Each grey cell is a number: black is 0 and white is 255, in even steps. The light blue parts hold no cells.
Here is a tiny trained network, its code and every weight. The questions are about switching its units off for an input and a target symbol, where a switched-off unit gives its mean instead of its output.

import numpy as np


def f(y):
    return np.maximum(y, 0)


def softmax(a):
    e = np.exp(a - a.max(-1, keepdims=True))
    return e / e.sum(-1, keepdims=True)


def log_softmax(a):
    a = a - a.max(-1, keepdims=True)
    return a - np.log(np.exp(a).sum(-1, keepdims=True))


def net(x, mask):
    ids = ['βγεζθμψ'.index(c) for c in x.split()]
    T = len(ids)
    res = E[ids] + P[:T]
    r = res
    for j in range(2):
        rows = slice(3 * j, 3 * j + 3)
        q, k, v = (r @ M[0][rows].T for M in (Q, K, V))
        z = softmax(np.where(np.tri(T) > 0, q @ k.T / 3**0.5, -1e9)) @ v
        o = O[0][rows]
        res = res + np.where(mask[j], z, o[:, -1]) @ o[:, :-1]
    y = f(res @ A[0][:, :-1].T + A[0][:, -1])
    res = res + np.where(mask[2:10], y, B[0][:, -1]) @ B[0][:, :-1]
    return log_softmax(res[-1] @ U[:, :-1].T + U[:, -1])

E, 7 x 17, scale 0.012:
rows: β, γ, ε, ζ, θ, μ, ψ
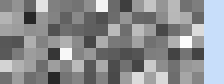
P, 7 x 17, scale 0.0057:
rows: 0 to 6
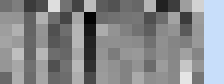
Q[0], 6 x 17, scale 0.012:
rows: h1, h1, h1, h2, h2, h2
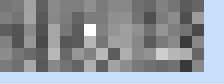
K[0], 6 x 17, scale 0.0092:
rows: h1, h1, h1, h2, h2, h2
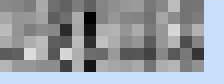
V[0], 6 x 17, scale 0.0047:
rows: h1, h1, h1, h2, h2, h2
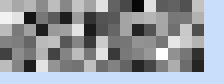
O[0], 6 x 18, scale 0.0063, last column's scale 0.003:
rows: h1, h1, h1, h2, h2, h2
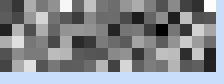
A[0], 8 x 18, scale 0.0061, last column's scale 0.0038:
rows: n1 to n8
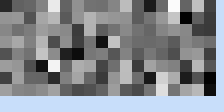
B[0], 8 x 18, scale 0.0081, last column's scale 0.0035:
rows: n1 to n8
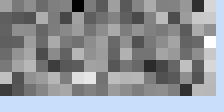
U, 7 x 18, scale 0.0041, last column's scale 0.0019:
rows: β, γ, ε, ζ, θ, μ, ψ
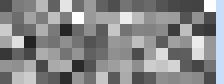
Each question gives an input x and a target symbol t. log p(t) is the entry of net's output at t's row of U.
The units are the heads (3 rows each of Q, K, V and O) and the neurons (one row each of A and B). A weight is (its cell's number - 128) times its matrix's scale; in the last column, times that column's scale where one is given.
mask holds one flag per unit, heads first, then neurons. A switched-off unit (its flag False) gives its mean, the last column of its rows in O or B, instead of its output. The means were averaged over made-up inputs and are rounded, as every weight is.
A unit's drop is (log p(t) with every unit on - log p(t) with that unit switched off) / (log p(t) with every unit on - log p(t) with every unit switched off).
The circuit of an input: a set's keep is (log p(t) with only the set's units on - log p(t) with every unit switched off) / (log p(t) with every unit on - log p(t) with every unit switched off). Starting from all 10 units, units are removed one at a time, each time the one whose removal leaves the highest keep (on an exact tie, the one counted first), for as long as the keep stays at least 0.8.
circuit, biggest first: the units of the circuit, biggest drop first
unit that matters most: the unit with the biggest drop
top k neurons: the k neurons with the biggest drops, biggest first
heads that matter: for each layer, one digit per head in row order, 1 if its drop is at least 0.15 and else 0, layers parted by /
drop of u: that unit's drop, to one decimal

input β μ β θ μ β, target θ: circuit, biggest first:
(h2, n2)
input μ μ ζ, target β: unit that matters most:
h1
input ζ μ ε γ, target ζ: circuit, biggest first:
(h2, h1)
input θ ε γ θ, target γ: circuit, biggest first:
(h2, h1, n7)
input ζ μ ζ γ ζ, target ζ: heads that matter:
11
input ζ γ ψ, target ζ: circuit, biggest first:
(h2, h1)
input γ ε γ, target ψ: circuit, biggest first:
(h1, h2, n5)
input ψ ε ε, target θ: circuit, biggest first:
(h1, n8, h2)
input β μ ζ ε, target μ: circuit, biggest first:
(h1, h2)
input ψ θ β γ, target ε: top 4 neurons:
(n1, n7, n6, n2)
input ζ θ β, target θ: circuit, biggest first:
(n2, h2)
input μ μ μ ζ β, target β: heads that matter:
10
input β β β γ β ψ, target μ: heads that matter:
11
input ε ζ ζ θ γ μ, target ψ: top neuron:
(n6)
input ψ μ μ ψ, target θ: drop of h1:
0.8
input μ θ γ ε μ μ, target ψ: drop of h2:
0.9
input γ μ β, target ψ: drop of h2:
0.5
